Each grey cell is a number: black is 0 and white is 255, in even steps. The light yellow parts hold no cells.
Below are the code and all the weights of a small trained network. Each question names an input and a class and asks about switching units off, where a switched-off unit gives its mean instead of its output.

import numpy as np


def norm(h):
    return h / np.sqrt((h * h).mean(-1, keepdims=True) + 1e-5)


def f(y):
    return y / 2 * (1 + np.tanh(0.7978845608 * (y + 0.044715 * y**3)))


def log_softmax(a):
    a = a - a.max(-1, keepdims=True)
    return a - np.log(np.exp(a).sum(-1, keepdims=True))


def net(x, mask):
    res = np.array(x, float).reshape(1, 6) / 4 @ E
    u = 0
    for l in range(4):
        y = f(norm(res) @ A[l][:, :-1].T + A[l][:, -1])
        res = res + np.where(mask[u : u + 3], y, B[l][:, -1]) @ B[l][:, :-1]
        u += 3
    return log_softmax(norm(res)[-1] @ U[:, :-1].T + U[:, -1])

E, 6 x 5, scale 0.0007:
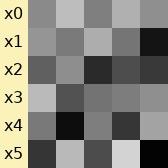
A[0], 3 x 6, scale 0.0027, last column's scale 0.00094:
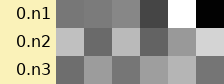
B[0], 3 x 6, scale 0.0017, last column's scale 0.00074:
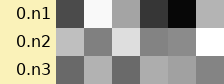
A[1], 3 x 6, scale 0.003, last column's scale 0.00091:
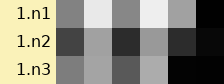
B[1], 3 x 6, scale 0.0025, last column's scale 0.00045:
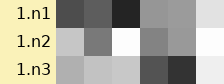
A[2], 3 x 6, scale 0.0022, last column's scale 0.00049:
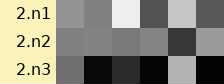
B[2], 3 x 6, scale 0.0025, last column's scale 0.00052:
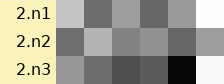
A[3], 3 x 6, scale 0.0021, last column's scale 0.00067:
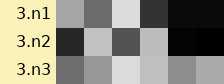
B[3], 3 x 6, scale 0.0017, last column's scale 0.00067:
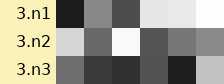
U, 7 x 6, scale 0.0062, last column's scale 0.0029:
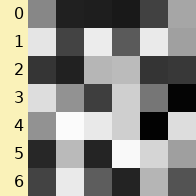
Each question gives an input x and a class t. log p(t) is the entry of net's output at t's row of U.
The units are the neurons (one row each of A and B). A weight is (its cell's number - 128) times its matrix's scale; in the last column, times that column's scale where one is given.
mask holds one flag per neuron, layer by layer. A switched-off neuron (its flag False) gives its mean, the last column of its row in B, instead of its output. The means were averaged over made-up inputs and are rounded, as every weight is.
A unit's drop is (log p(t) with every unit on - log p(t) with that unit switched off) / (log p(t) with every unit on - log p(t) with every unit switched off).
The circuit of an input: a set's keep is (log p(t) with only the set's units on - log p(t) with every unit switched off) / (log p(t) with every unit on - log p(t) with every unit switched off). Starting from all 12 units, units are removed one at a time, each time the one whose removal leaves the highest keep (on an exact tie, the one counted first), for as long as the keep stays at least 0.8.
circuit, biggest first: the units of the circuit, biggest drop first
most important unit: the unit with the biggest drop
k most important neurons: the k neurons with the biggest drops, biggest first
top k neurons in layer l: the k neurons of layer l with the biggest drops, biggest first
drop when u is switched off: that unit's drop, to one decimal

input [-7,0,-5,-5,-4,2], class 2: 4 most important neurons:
0.n1, 3.n1, 3.n2, 3.n3
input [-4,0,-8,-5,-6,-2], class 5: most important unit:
1.n1
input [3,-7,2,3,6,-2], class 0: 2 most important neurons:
2.n3, 1.n2
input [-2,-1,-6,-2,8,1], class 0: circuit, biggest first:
1.n2, 2.n3
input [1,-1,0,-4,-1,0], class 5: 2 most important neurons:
0.n1, 1.n1
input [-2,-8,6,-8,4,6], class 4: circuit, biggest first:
1.n2, 3.n2
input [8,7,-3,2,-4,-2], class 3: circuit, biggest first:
0.n1, 1.n1
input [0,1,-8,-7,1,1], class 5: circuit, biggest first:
1.n2, 1.n1
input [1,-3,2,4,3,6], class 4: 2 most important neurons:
1.n3, 2.n2
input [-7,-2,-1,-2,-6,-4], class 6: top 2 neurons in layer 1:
1.n2, 1.n3
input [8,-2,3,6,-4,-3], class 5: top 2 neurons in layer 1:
1.n1, 1.n3
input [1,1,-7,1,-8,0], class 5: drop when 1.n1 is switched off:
0.5
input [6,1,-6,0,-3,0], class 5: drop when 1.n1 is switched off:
0.3
